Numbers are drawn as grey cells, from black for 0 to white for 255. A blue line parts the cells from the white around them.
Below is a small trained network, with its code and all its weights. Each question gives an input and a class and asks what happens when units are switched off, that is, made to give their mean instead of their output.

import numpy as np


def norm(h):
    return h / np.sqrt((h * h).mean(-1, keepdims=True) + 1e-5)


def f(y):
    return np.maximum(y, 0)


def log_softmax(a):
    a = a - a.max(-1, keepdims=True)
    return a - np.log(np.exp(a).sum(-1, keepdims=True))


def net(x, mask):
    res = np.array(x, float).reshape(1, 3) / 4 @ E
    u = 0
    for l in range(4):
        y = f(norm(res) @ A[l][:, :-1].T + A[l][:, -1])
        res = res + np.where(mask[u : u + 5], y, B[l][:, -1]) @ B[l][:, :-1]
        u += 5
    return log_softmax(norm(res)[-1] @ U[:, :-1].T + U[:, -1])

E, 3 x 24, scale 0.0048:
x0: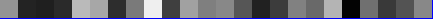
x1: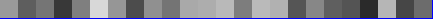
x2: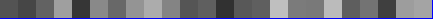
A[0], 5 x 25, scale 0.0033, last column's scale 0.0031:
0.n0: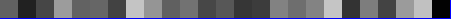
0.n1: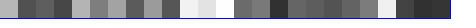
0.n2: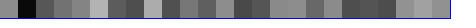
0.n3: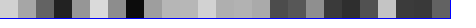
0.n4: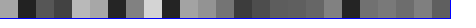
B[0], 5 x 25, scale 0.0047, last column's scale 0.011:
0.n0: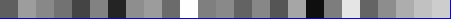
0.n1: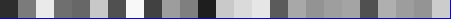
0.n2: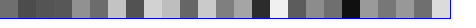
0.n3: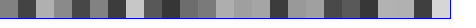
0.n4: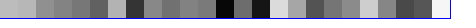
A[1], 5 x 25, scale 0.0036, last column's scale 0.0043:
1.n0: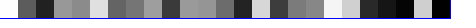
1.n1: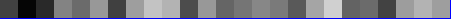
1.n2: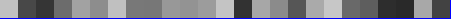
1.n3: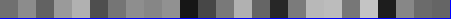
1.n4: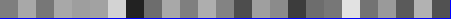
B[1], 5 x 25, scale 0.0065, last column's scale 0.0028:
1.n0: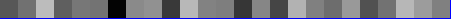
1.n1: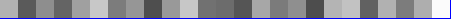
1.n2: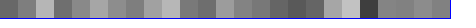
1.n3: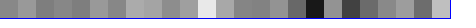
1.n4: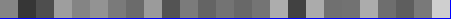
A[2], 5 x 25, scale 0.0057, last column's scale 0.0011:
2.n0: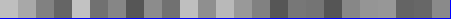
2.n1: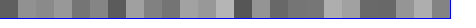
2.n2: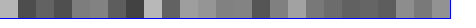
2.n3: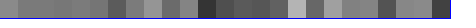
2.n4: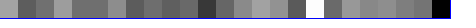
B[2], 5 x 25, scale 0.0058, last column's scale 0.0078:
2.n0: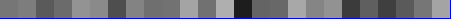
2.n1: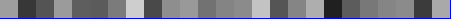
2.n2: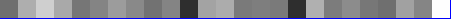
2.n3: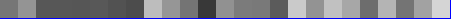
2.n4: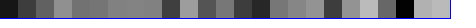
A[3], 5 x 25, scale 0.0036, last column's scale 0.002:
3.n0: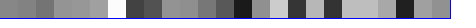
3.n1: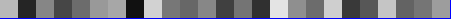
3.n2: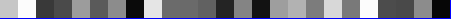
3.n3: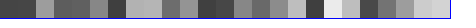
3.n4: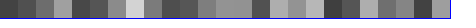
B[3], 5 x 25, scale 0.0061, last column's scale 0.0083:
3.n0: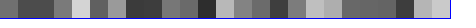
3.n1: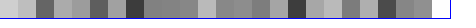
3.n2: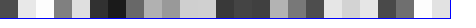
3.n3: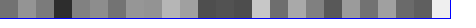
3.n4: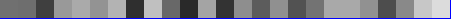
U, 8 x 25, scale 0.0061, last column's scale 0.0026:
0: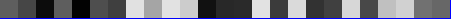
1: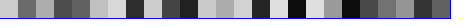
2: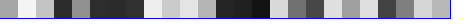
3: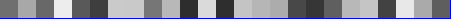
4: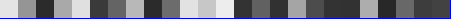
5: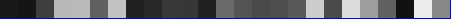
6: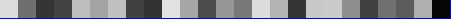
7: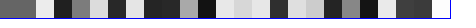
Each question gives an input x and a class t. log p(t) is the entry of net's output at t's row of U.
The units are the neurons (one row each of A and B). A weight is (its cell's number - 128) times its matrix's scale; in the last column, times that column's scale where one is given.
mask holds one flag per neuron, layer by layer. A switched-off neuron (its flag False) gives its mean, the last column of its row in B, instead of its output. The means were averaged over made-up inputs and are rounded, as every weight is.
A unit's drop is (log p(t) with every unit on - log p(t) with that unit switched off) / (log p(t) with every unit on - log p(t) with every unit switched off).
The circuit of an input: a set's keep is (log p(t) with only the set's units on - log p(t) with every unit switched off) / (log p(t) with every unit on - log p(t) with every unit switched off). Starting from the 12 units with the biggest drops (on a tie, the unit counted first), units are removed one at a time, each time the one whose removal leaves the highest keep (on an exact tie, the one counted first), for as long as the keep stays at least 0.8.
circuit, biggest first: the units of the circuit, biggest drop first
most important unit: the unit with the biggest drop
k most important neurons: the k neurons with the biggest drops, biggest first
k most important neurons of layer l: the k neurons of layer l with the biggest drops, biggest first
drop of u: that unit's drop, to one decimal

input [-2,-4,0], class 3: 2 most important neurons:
(0.n4, 0.n0)
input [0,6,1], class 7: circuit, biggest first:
(0.n3)
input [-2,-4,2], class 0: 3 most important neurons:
(0.n4, 2.n2, 3.n1)
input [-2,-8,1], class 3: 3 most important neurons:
(0.n4, 1.n3, 0.n0)
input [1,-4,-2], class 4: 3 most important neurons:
(0.n4, 1.n3, 0.n0)
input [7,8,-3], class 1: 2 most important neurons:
(0.n4, 0.n2)
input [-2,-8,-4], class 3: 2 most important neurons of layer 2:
(2.n3, 2.n1)
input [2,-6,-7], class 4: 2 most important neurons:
(0.n4, 0.n0)
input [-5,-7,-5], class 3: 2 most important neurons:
(1.n3, 0.n4)
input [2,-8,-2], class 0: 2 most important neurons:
(0.n4, 2.n1)
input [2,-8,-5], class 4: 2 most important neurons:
(0.n4, 1.n3)
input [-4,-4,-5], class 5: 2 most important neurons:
(0.n1, 1.n4)
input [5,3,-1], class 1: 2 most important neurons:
(0.n3, 0.n4)
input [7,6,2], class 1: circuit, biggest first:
(3.n2)
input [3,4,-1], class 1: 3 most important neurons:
(0.n4, 0.n2, 0.n0)
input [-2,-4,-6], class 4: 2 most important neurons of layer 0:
(0.n4, 0.n1)
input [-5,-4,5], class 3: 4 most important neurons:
(0.n4, 0.n0, 1.n3, 2.n3)
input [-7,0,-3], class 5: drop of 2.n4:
0.0
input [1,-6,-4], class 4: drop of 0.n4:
1.0
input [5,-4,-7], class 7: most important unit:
0.n1
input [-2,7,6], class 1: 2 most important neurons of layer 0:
(0.n1, 0.n0)
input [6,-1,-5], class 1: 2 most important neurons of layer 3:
(3.n2, 3.n4)
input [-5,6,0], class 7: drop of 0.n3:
0.6
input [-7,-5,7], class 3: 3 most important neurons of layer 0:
(0.n4, 0.n0, 0.n1)
